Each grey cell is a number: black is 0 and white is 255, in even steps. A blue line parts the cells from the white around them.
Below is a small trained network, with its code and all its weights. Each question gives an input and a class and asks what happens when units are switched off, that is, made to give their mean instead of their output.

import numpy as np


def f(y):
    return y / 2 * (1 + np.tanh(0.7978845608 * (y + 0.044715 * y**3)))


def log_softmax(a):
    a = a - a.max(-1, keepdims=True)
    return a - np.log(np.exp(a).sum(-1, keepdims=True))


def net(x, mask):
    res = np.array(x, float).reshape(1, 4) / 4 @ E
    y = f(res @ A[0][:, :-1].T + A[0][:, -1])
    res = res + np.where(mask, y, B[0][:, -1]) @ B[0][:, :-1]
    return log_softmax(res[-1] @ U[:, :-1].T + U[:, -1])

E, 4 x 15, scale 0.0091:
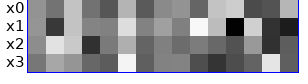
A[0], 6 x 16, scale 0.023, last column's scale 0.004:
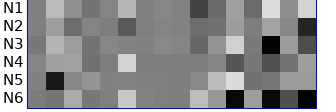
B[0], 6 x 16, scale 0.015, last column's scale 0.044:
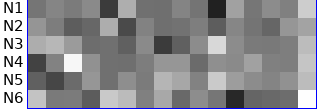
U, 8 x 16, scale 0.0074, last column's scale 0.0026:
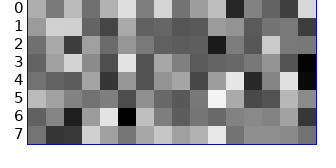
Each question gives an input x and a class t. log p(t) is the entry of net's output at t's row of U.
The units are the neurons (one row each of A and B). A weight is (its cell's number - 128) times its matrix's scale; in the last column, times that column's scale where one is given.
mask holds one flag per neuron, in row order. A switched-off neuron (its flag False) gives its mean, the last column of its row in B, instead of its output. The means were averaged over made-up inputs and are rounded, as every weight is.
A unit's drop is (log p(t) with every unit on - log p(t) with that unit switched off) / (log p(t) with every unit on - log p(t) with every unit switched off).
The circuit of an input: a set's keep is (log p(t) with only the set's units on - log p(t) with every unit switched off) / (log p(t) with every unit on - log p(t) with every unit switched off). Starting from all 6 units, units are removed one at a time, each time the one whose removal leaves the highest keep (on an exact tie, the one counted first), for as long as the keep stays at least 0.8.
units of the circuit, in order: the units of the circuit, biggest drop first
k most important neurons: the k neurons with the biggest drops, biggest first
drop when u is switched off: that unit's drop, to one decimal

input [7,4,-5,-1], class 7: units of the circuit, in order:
N5
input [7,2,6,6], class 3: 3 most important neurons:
N4, N1, N5
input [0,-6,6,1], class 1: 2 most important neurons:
N3, N5
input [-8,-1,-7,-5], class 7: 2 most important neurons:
N5, N1
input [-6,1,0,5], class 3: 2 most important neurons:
N6, N2
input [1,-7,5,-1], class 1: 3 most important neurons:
N3, N1, N5
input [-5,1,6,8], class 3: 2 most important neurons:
N1, N4
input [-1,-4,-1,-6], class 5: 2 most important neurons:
N1, N3
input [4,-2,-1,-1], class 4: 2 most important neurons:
N6, N5
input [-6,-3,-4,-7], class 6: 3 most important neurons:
N2, N6, N4
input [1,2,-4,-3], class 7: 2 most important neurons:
N1, N6
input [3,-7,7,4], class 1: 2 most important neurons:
N3, N5
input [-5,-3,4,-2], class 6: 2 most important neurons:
N6, N1
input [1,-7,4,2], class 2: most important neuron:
N1
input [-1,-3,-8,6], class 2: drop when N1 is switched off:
0.1
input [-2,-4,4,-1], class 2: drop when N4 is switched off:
0.4
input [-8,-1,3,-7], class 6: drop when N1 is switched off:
0.2
